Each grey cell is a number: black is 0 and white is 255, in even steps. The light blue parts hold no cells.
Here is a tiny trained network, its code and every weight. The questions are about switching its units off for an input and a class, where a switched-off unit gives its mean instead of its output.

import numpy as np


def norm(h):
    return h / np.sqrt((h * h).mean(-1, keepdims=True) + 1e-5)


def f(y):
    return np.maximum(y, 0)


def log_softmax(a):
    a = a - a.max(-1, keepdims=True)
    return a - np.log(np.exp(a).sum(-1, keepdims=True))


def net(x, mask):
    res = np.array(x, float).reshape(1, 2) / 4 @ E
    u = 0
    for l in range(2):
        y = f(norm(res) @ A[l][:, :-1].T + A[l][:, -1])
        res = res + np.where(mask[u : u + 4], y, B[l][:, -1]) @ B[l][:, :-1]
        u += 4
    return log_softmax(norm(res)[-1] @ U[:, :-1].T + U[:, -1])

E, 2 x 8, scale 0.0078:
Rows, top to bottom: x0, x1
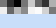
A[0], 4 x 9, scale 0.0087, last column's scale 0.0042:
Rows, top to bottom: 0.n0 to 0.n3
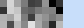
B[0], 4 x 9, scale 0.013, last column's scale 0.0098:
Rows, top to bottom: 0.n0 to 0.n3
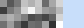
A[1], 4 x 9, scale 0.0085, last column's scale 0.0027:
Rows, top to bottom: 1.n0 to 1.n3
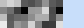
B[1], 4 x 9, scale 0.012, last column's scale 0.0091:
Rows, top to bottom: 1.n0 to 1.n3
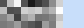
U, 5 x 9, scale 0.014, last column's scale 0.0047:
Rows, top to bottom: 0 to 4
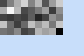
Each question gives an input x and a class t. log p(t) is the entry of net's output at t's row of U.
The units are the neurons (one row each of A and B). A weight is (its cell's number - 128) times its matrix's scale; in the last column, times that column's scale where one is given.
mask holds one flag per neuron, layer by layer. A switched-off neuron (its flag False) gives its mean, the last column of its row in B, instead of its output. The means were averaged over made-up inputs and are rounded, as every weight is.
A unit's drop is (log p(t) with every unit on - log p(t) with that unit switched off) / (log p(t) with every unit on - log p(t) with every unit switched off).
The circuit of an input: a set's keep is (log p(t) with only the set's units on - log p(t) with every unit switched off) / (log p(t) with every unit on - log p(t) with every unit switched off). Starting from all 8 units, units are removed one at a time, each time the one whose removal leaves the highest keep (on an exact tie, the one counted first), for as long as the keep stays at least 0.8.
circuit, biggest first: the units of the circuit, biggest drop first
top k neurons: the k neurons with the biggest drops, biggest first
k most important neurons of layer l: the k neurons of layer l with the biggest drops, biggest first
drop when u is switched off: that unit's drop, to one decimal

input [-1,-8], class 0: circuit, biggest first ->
0.n3
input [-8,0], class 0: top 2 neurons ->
0.n0, 0.n1
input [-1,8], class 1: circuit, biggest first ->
1.n0, 0.n0
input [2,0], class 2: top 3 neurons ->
0.n3, 1.n1, 0.n1
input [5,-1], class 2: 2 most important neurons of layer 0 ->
0.n3, 0.n1
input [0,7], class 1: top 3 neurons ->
1.n0, 0.n0, 0.n1
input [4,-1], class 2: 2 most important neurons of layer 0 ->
0.n3, 0.n1
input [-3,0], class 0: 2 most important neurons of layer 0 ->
0.n0, 0.n1
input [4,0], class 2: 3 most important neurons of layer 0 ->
0.n3, 0.n1, 0.n0
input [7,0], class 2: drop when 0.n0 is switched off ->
0.1
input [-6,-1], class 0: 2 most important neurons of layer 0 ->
0.n0, 0.n1
